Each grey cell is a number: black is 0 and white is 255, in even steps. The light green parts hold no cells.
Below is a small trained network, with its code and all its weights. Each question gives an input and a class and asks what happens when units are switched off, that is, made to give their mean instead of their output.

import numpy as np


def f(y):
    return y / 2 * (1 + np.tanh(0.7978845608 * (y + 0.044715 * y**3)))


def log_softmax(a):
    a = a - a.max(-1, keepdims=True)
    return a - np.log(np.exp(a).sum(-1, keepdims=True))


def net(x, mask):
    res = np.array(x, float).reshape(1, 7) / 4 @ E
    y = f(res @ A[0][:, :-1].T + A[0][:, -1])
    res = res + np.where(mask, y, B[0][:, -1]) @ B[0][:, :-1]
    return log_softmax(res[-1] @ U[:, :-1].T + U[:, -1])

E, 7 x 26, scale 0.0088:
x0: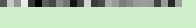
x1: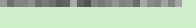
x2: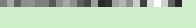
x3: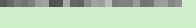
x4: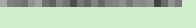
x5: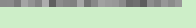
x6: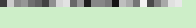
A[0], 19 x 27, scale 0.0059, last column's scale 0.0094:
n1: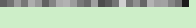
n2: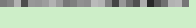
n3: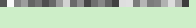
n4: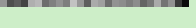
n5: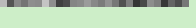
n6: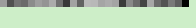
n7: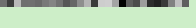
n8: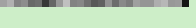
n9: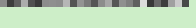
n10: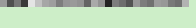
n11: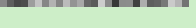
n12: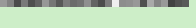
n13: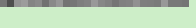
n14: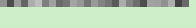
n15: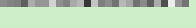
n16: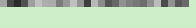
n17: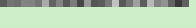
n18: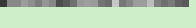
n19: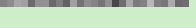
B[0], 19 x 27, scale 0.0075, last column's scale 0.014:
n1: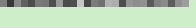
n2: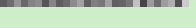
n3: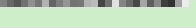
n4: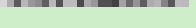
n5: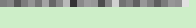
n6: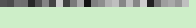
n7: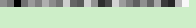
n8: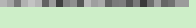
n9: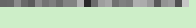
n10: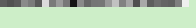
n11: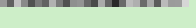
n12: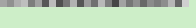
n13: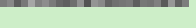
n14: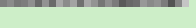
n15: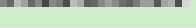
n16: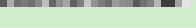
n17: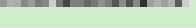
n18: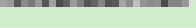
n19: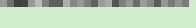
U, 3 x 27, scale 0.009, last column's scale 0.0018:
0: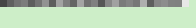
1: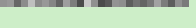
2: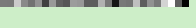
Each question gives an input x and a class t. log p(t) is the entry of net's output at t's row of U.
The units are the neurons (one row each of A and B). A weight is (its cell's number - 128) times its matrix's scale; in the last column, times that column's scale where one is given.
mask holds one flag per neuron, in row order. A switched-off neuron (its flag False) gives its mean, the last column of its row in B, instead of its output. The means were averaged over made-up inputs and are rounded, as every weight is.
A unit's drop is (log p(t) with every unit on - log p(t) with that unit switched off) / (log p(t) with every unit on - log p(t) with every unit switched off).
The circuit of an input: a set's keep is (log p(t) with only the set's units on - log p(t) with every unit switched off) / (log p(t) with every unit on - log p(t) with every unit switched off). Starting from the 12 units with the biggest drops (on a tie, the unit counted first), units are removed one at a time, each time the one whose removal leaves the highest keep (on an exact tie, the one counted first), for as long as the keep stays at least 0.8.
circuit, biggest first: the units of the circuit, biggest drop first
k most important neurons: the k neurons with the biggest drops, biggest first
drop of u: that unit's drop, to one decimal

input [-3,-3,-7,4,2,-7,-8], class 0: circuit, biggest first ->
[n6]
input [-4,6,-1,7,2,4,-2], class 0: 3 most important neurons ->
[n7; n10; n12]
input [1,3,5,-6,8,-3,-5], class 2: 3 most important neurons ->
[n7; n3; n12]
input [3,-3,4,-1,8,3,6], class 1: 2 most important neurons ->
[n8; n6]
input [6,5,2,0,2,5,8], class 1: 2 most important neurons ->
[n8; n3]
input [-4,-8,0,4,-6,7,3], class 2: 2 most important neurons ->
[n7; n11]
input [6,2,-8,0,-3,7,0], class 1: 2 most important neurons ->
[n7; n6]
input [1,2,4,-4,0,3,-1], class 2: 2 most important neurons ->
[n7; n3]
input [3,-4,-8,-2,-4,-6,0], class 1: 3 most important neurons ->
[n7; n6; n10]
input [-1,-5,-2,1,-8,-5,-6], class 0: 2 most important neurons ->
[n6; n4]
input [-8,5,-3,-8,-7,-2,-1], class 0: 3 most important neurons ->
[n10; n16; n15]
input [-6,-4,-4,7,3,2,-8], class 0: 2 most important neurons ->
[n6; n10]
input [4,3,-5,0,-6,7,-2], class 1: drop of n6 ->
0.1
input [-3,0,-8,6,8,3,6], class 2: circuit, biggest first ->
[n11]
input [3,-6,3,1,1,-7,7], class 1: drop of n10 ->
0.2
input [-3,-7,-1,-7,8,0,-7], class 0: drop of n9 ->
-0.1
